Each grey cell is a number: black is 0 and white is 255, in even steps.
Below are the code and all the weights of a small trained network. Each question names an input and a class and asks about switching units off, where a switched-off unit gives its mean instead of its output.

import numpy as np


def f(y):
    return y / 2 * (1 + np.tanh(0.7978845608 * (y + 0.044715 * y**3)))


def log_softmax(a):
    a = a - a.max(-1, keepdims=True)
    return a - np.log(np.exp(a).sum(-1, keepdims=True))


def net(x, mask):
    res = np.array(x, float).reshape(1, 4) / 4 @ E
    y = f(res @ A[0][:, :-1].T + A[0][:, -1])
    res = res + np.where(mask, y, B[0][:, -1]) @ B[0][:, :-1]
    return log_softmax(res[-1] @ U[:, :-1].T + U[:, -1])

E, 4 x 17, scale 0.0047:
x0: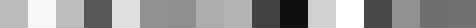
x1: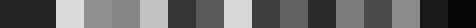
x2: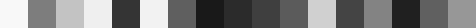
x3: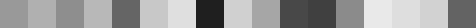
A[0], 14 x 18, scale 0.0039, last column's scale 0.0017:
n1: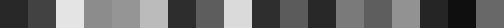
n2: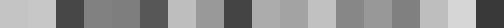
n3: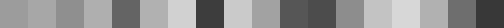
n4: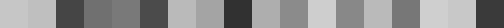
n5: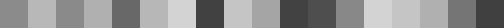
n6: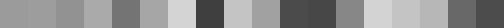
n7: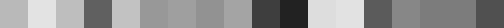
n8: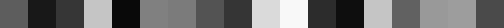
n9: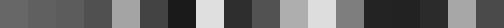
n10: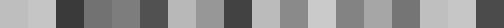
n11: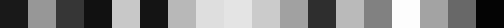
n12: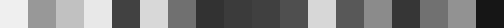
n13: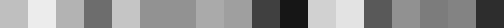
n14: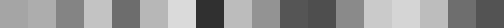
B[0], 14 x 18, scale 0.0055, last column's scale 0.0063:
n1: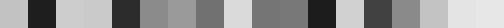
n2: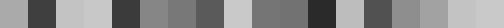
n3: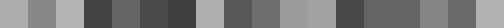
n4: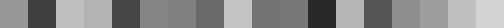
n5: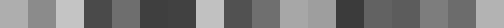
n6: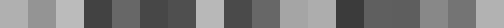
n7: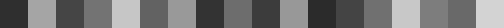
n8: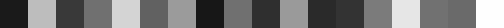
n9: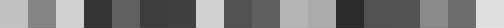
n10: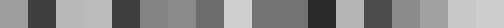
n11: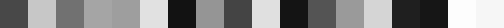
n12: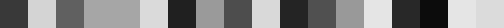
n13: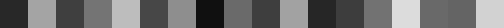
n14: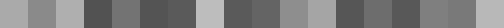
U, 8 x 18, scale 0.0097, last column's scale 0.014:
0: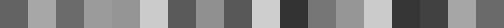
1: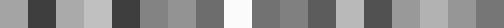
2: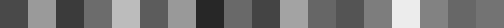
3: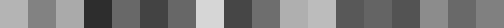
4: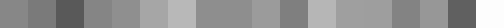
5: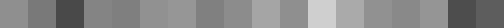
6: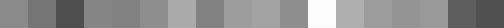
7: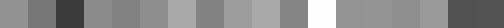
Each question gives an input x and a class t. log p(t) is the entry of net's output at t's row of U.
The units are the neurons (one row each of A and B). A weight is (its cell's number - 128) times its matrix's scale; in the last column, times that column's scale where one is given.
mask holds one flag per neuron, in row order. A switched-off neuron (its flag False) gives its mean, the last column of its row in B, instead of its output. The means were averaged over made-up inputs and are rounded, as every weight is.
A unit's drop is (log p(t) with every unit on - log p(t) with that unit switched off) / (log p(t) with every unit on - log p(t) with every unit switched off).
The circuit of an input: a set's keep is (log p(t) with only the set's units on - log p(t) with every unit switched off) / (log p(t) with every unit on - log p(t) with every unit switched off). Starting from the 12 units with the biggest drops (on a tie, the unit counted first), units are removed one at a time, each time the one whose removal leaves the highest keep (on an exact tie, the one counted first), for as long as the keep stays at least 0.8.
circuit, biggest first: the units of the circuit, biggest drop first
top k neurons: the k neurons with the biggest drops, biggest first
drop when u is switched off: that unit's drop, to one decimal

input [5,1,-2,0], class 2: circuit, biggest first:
[n13]
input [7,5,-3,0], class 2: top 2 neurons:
[n13, n7]
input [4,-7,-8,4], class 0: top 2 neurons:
[n11, n1]
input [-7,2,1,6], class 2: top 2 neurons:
[n8, n9]
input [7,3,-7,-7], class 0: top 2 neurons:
[n11, n8]
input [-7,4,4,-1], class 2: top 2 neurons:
[n8, n11]
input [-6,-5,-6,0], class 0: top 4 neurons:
[n11, n13, n7, n1]
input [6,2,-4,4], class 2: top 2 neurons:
[n13, n7]
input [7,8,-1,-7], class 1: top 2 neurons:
[n1, n8]
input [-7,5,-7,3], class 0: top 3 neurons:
[n11, n13, n7]
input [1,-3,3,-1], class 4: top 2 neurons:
[n11, n1]
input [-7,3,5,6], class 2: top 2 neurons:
[n8, n11]
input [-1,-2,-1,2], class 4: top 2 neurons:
[n1, n9]
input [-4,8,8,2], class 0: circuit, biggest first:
[n12]
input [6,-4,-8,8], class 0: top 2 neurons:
[n11, n9]
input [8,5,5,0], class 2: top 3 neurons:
[n13, n7, n11]
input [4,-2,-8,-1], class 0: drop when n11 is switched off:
1.4
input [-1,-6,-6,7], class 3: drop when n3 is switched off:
0.4
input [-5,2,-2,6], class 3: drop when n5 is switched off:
0.2
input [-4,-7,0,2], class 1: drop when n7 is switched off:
0.0
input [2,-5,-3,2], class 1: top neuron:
[n12]
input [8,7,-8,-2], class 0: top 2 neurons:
[n11, n8]
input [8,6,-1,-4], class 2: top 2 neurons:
[n13, n7]
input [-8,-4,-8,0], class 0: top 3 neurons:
[n11, n13, n7]
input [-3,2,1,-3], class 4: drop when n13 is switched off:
0.6
